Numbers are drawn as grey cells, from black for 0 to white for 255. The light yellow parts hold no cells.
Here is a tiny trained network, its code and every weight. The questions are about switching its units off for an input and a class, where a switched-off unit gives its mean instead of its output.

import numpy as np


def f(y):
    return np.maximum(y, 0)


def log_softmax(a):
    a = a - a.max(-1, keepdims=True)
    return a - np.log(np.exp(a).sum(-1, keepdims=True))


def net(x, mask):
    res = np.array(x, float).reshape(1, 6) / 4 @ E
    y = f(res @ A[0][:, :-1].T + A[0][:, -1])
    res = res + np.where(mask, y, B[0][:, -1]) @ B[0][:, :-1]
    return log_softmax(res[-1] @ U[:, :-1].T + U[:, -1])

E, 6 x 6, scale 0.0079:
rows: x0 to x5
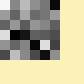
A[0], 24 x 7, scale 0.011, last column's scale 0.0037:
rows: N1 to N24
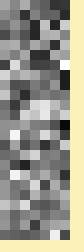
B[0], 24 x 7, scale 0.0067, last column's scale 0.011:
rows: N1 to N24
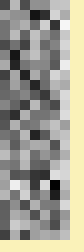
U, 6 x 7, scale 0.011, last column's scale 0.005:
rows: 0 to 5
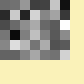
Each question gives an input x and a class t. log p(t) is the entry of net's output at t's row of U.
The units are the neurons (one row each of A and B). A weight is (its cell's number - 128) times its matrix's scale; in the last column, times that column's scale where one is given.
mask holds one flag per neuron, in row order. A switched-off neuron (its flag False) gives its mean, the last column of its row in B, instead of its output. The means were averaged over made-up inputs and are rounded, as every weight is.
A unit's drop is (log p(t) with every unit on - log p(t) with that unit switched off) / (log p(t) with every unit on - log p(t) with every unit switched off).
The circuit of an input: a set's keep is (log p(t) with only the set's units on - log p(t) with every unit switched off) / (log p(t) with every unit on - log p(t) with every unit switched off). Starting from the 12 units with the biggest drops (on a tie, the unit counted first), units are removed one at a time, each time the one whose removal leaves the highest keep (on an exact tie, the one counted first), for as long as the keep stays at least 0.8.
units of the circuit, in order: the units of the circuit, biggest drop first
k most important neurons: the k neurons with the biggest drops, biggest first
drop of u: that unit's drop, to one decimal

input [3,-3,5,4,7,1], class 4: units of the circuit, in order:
N3
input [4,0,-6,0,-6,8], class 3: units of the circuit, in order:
N6; N7
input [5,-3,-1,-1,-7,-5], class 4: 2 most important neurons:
N19; N16
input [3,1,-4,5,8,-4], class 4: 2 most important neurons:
N3; N23
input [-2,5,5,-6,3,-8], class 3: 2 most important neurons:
N11; N12
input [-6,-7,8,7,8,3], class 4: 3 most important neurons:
N3; N4; N18
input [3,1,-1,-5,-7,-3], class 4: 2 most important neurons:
N19; N16
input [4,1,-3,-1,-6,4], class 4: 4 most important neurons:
N19; N12; N11; N16
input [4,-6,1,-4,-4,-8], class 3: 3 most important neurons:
N12; N11; N1
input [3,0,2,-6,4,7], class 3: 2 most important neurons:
N7; N6
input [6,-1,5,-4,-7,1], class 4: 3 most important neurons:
N19; N16; N11
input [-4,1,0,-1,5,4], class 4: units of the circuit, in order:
N5; N18
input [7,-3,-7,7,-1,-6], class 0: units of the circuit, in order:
N10; N2; N9
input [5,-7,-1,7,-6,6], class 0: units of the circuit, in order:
N2
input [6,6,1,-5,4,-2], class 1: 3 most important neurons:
N8; N21; N1
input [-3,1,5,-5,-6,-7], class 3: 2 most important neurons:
N11; N12
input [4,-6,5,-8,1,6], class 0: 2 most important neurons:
N18; N14
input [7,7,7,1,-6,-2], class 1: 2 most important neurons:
N8; N5
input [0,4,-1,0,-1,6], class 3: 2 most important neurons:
N6; N7
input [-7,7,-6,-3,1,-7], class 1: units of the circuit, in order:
N24
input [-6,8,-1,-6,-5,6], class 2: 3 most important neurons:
N6; N7; N19
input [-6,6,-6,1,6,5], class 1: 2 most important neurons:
N24; N4
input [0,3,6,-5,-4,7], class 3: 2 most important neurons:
N7; N15
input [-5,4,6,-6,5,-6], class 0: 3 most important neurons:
N14; N18; N12
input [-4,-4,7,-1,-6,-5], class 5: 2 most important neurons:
N11; N3
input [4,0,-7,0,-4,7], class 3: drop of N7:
0.2
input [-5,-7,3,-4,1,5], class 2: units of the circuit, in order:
N7
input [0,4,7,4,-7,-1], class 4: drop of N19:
0.4
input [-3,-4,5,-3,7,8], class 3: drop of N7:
0.8
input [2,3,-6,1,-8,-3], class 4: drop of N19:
0.7
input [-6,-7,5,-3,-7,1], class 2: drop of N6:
-0.1
